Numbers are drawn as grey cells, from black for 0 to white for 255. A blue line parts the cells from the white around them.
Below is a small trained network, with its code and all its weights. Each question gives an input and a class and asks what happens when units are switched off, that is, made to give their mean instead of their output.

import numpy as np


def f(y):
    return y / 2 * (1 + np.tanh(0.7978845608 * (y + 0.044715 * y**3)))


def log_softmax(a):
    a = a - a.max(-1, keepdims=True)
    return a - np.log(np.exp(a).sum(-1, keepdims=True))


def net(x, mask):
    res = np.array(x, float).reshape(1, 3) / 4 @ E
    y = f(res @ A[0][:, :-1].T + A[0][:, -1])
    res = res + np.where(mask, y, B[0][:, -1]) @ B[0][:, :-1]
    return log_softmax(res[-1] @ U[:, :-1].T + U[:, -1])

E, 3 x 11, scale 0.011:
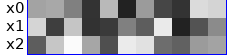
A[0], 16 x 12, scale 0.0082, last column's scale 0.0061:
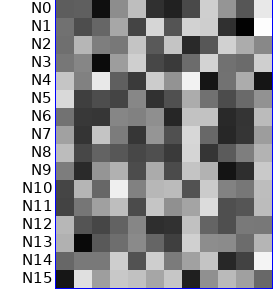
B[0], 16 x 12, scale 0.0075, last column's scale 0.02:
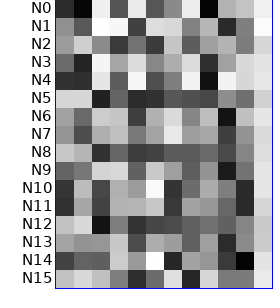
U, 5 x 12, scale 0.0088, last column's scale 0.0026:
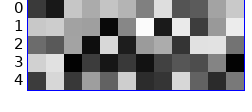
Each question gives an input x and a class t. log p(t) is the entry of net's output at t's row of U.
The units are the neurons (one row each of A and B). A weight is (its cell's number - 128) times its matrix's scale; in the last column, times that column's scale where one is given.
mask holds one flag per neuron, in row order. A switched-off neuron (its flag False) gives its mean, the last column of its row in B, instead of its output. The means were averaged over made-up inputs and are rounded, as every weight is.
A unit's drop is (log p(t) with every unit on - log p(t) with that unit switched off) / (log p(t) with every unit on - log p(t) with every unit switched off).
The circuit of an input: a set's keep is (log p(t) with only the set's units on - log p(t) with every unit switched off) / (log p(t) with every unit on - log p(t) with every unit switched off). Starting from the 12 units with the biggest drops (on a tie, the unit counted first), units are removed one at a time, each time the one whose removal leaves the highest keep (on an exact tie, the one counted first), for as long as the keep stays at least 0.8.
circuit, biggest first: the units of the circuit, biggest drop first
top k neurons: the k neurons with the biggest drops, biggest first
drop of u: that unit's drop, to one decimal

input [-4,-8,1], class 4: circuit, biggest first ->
[N10]
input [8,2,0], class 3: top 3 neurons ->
[N0 N3 N4]
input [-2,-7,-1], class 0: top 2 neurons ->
[N0 N3]
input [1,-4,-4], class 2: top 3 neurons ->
[N1 N14 N9]
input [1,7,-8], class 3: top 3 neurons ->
[N5 N12 N8]
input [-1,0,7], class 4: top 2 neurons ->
[N0 N3]
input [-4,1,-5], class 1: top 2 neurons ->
[N4 N6]
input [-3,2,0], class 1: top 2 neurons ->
[N0 N3]
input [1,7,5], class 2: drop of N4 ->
0.2
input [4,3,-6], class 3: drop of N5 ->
0.0
